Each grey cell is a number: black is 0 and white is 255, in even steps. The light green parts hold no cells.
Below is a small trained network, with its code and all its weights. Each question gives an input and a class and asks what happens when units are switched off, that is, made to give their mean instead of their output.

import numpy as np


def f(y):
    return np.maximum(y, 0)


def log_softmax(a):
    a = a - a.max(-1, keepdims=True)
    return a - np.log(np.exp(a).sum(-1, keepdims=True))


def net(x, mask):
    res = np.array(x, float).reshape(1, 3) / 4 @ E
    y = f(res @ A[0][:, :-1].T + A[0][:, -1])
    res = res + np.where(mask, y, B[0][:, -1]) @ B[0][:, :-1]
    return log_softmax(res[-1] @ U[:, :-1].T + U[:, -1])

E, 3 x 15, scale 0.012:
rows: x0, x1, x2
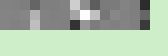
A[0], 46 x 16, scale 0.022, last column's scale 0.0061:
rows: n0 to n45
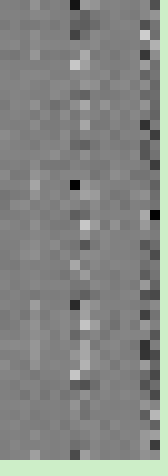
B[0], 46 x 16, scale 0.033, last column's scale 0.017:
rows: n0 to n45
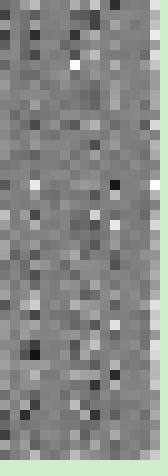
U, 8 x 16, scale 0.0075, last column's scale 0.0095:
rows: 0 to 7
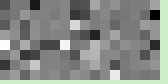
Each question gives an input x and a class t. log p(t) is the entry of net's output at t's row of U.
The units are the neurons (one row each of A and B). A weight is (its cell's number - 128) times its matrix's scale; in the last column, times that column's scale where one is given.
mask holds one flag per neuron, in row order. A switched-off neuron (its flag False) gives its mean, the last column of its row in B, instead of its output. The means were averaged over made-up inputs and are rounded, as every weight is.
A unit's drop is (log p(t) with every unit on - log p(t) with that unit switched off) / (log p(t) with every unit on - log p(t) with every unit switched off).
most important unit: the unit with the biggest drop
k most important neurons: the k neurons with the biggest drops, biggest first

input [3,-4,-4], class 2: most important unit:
n22
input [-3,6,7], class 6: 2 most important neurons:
n18; n30
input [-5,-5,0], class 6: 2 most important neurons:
n35; n18
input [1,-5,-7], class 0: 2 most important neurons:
n18; n30
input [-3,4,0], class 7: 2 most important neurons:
n22; n32
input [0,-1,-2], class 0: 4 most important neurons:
n18; n30; n0; n45
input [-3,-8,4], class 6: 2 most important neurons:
n18; n0
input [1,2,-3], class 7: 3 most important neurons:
n18; n0; n30
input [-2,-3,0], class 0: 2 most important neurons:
n18; n30
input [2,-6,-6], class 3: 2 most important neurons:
n18; n0
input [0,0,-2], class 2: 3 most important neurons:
n3; n22; n32
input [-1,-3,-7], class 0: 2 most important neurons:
n18; n30
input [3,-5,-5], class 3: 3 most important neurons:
n18; n0; n30
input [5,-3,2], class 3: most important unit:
n3
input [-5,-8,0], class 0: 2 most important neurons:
n3; n21
